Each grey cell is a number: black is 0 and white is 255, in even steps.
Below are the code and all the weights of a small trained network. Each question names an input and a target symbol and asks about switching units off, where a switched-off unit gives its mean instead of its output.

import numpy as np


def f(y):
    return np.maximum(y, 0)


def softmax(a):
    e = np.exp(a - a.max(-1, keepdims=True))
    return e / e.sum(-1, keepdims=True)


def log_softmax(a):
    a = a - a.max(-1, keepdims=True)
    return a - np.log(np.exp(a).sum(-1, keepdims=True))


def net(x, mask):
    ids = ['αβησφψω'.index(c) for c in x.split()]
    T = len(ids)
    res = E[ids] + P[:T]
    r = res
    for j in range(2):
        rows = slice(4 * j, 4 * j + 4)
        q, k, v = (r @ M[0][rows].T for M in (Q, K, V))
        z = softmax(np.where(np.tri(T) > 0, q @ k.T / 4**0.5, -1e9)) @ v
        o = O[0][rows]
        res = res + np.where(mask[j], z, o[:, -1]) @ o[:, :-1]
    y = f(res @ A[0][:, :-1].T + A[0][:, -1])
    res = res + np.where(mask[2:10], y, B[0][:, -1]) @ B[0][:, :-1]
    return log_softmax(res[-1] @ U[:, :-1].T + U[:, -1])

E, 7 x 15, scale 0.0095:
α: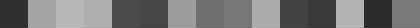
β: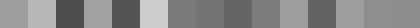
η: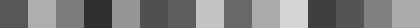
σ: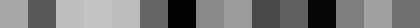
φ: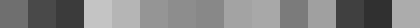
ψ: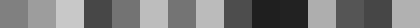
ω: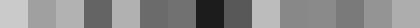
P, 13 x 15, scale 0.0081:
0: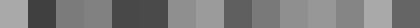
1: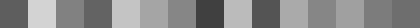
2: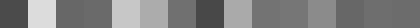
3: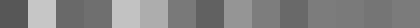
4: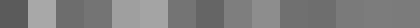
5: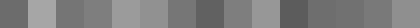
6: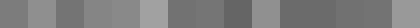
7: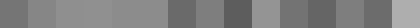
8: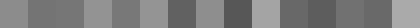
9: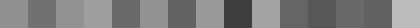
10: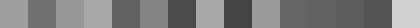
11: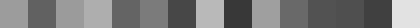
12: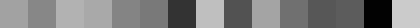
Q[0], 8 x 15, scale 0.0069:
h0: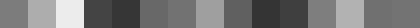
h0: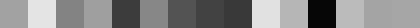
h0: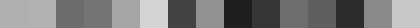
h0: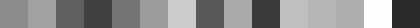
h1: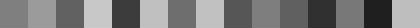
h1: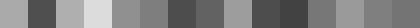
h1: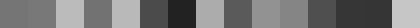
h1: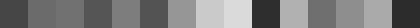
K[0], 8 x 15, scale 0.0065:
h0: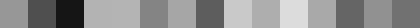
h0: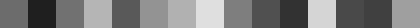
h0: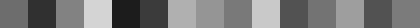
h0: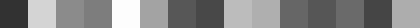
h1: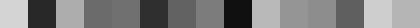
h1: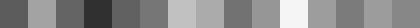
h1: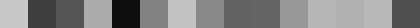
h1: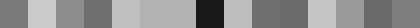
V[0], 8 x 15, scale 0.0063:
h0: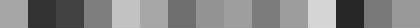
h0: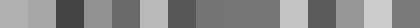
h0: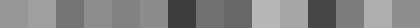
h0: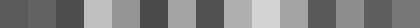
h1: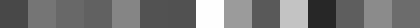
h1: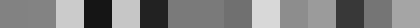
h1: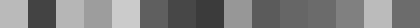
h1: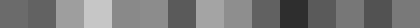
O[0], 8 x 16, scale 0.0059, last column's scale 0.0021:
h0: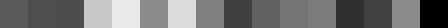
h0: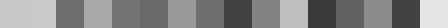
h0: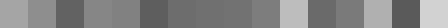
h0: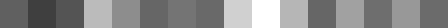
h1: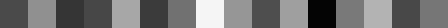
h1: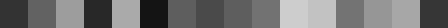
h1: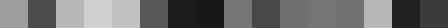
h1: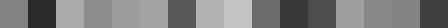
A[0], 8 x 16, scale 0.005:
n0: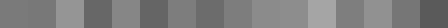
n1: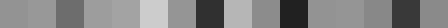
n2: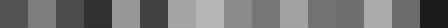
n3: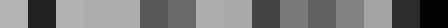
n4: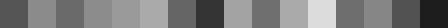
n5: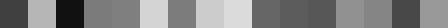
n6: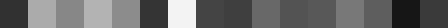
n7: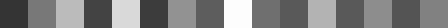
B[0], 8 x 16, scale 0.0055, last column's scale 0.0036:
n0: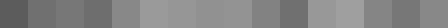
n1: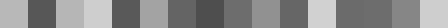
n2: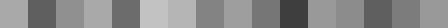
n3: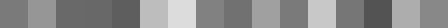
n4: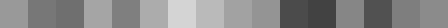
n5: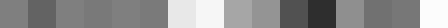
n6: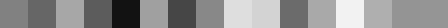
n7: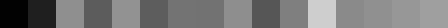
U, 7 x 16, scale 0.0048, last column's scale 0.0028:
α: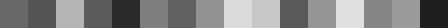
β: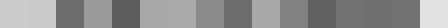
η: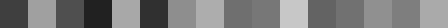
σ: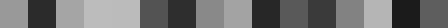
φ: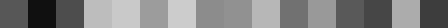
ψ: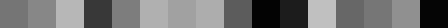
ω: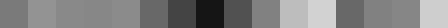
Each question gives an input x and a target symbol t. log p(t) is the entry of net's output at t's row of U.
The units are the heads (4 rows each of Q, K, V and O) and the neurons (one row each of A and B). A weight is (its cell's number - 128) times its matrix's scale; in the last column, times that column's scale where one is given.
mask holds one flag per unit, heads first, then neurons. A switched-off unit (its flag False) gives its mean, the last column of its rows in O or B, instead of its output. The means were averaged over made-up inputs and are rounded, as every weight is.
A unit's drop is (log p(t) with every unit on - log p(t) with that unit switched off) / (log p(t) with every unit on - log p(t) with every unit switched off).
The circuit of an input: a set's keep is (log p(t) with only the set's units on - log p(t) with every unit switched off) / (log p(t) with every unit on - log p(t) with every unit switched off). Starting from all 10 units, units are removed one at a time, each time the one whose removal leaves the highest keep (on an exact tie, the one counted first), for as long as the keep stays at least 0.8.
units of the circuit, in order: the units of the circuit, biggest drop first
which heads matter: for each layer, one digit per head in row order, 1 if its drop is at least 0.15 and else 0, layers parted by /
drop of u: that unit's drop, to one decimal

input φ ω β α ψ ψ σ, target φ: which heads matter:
10
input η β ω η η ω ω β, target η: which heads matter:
01
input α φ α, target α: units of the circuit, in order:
n6
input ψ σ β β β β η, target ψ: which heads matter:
10
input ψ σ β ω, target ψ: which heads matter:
10
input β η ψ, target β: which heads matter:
11
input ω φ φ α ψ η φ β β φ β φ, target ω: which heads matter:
01
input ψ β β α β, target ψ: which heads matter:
10
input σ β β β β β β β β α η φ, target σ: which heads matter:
01
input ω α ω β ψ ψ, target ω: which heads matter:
01
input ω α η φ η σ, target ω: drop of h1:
0.8
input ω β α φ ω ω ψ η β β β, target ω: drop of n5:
0.2
